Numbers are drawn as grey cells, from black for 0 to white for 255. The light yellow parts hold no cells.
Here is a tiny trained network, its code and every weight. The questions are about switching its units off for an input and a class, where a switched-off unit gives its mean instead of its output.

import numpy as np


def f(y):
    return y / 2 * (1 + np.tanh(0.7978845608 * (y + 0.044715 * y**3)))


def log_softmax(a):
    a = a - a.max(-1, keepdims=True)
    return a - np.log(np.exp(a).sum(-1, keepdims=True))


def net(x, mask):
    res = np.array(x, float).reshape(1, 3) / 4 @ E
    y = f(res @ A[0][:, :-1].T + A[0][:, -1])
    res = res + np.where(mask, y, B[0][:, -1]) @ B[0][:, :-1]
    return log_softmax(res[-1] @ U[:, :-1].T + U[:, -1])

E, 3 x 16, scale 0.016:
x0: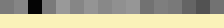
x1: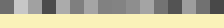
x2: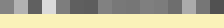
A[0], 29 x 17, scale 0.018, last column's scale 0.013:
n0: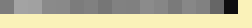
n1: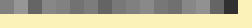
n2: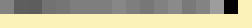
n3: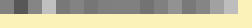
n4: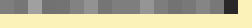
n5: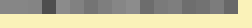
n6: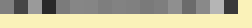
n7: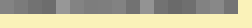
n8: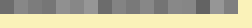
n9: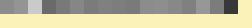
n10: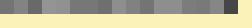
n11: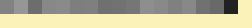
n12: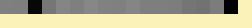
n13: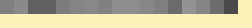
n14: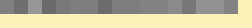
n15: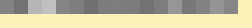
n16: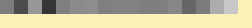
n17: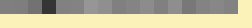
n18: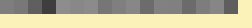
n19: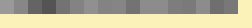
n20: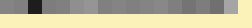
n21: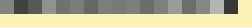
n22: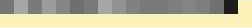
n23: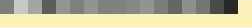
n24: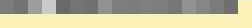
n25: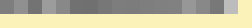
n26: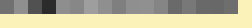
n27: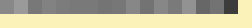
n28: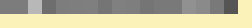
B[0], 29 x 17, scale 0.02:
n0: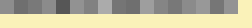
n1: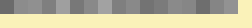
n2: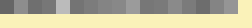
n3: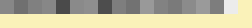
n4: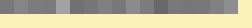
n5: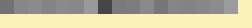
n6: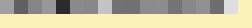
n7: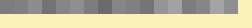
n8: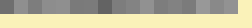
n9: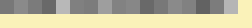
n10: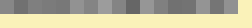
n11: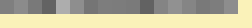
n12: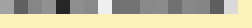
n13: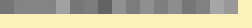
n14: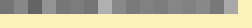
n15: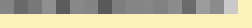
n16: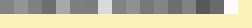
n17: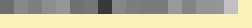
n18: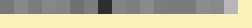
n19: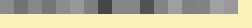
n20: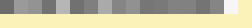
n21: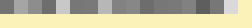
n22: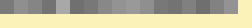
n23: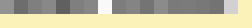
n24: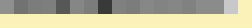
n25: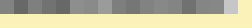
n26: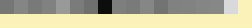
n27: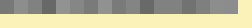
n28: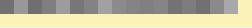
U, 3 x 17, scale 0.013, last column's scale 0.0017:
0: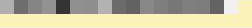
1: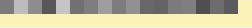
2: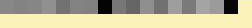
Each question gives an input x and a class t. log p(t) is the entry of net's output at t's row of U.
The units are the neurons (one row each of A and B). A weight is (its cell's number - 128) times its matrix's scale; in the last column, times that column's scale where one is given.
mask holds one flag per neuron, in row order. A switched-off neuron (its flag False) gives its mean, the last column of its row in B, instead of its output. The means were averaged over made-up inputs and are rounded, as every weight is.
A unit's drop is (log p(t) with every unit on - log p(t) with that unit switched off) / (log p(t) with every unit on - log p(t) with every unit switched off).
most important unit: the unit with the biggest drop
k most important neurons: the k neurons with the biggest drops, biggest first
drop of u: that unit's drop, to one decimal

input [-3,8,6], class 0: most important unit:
n23
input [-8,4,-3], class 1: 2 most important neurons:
[n9 n12]
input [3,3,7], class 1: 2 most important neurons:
[n6 n3]
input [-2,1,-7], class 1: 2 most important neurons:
[n16 n12]
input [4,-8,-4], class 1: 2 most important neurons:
[n21 n2]
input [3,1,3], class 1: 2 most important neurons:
[n6 n3]
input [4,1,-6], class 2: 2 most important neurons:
[n26 n18]
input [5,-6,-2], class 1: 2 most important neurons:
[n21 n20]
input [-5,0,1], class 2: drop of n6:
0.4
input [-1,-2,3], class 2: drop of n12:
0.3
